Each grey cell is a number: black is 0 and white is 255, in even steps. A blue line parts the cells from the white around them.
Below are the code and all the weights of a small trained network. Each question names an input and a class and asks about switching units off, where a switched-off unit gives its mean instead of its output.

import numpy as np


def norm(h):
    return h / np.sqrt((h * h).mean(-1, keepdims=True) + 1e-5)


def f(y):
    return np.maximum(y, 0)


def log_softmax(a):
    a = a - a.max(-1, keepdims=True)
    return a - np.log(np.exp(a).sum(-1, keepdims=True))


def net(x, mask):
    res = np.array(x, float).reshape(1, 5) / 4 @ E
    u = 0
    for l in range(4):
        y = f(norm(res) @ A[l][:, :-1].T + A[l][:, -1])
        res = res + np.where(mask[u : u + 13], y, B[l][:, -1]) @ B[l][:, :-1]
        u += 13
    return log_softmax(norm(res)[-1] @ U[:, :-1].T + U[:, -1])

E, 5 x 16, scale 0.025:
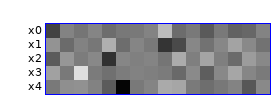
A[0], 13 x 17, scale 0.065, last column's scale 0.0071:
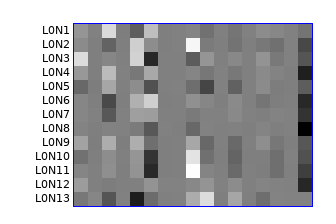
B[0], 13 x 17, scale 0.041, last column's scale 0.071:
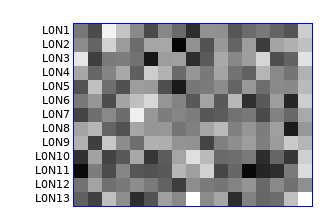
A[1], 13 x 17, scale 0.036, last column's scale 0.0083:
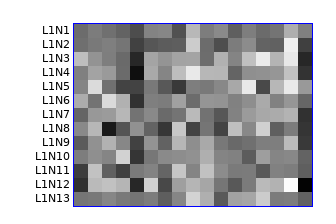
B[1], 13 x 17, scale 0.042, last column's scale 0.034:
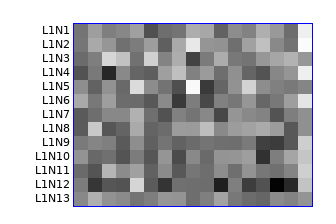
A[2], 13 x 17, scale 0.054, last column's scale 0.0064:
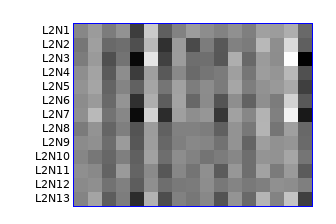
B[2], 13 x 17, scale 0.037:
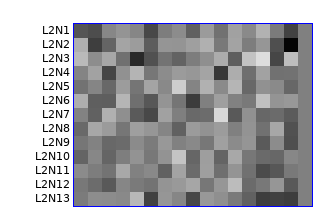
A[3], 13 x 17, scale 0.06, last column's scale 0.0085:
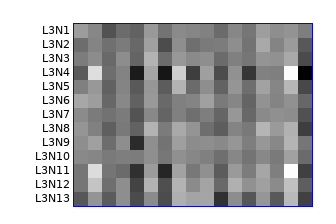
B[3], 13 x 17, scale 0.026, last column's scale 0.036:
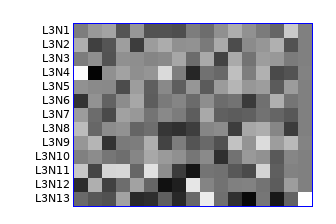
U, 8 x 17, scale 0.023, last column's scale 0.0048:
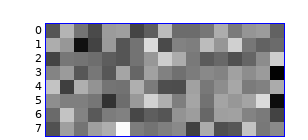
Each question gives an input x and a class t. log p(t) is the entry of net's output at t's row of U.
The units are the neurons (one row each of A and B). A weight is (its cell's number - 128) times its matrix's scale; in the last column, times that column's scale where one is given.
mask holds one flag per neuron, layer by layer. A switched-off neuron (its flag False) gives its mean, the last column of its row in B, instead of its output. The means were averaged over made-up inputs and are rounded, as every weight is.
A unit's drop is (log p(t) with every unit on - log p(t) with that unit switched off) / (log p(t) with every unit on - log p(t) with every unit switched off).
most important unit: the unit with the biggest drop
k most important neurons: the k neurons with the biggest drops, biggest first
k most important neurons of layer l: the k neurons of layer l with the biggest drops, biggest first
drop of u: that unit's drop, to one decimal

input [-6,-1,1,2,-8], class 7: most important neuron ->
[L0N3]
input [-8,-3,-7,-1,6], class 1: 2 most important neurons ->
[L0N3 L0N13]
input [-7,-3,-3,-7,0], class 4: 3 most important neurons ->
[L0N3 L0N11 L0N10]
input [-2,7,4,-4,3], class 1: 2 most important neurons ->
[L0N13 L0N2]
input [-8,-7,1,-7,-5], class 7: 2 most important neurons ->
[L0N6 L0N11]
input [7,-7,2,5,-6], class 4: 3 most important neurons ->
[L0N1 L0N11 L0N10]
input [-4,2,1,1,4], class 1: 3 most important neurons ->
[L0N3 L0N13 L0N2]
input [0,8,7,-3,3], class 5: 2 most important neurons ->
[L0N11 L0N10]
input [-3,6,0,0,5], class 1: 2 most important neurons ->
[L0N3 L0N13]
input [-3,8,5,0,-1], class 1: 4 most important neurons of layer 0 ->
[L0N13 L0N2 L0N9 L0N1]
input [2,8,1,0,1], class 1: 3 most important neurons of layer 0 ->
[L0N13 L0N3 L0N2]
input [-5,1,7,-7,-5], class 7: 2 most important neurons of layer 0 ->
[L0N6 L0N11]
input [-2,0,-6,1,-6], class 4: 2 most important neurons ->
[L0N11 L0N10]
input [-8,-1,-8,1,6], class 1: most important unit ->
L0N3
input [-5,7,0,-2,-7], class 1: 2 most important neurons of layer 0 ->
[L0N13 L0N2]
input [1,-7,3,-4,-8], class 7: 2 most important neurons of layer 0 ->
[L0N6 L0N11]
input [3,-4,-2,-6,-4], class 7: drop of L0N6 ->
0.1
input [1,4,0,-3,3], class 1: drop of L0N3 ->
0.4
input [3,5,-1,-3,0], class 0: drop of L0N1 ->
0.2
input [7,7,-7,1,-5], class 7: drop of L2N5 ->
0.0
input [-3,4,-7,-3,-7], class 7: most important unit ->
L0N6
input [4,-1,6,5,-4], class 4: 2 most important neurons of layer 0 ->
[L0N1 L0N11]
